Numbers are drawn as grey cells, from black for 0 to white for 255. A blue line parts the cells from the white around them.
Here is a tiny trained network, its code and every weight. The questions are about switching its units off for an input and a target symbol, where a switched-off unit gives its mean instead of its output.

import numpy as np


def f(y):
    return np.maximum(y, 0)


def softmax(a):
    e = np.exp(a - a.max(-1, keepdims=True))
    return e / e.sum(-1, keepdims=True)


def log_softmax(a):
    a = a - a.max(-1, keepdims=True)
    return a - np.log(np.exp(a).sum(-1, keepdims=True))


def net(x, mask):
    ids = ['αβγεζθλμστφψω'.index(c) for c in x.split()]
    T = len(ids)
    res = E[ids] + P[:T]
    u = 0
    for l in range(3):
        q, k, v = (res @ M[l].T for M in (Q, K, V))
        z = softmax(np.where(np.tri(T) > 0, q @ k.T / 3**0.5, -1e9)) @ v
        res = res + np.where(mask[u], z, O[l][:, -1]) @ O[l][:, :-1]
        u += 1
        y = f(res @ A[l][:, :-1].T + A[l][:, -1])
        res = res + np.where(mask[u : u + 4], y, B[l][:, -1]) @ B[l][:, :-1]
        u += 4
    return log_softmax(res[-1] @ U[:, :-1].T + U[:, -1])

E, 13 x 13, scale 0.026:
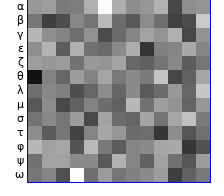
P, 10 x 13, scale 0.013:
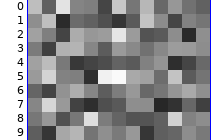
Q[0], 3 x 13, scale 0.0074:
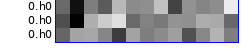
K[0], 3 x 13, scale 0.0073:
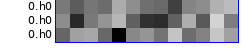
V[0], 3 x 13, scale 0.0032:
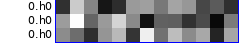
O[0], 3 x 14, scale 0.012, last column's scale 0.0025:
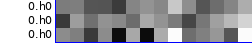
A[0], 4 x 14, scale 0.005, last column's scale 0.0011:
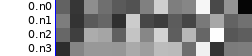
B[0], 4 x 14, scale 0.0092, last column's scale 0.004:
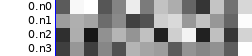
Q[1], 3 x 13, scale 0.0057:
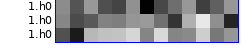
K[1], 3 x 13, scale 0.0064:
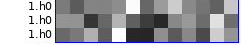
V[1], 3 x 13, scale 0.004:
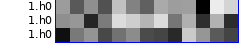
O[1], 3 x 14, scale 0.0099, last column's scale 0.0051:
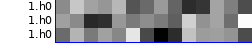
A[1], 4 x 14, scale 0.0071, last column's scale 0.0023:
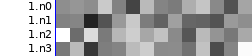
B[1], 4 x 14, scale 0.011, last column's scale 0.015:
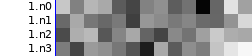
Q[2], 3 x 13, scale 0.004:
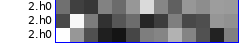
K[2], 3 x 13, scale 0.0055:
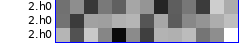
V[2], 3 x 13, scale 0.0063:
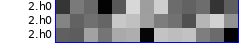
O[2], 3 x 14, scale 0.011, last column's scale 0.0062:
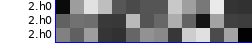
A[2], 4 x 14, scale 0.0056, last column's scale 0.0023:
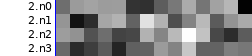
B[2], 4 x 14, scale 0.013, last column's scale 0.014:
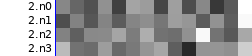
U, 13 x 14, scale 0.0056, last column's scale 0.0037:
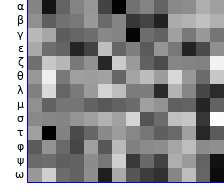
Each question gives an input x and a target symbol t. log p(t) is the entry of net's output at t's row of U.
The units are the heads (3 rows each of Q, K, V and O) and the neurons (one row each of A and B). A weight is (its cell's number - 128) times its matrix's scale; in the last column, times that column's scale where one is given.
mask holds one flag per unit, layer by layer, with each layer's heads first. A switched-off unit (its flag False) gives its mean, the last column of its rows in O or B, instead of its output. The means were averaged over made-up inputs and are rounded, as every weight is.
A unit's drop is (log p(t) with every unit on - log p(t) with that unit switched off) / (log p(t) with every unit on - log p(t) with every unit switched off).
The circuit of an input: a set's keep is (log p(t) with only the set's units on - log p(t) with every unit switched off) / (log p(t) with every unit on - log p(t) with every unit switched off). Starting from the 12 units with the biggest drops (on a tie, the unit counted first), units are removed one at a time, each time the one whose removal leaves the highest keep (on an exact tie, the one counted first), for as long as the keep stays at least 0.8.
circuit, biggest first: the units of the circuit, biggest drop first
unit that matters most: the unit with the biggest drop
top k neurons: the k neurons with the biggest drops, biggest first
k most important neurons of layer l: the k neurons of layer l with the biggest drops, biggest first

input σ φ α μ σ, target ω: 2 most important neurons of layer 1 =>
(1.n3; 1.n0)
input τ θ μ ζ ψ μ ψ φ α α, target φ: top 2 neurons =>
(1.n1; 0.n2)
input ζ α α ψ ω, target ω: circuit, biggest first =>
(1.h0; 2.n3)
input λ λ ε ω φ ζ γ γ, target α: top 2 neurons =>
(1.n3; 2.n1)
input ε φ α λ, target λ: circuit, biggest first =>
(0.n0; 1.n3; 1.h0)
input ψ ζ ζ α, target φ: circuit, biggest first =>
(2.n0; 0.n2; 2.h0)
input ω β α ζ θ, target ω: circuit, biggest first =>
(1.h0; 2.n3)
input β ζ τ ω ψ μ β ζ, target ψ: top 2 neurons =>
(1.n3; 2.n2)
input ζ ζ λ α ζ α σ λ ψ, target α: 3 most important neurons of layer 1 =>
(1.n0; 1.n3; 1.n2)
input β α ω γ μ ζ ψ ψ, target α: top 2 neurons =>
(1.n3; 0.n0)
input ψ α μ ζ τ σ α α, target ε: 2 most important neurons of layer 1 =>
(1.n3; 1.n0)
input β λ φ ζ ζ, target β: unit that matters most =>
2.n3
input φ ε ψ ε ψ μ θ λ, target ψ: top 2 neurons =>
(1.n3; 2.n0)
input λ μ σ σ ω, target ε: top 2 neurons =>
(1.n3; 0.n1)
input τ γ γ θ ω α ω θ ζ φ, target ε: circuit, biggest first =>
(2.h0; 1.n1)
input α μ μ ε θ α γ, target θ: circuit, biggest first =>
(0.n0; 2.n3)
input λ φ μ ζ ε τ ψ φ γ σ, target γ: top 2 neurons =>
(1.n0; 0.n0)
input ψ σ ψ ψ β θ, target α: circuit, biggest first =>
(1.n3)
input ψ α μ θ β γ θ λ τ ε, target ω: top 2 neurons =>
(0.n2; 0.n0)
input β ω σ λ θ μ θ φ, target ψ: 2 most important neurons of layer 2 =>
(2.n2; 2.n0)
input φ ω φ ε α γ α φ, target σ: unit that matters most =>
0.h0
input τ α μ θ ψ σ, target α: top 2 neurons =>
(1.n3; 1.n0)
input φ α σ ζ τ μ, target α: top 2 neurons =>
(1.n3; 0.n1)
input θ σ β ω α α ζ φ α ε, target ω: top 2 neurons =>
(0.n2; 1.n0)
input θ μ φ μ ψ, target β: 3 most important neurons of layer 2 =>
(2.n3; 2.n1; 2.n2)
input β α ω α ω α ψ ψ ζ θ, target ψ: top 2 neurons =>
(0.n2; 2.n0)
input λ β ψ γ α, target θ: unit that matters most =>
1.n3
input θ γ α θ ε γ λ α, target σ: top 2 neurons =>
(2.n3; 2.n2)
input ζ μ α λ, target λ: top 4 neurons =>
(1.n3; 0.n0; 1.n2; 0.n2)
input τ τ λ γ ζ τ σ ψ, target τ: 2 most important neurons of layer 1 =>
(1.n2; 1.n3)
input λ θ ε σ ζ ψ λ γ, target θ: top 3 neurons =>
(1.n3; 1.n0; 2.n2)
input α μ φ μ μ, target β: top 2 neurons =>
(2.n3; 1.n3)
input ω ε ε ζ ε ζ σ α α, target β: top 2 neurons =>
(1.n3; 2.n1)
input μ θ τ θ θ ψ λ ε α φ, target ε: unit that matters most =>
2.h0
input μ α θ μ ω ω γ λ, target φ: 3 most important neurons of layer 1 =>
(1.n3; 1.n0; 1.n1)
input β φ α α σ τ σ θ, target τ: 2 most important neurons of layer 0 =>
(0.n1; 0.n2)
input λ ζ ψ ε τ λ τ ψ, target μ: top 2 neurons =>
(1.n3; 0.n0)
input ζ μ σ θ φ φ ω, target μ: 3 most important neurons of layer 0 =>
(0.n0; 0.n3; 0.n2)
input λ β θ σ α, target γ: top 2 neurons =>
(2.n0; 1.n3)
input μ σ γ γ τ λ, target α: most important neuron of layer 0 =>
(0.n3)
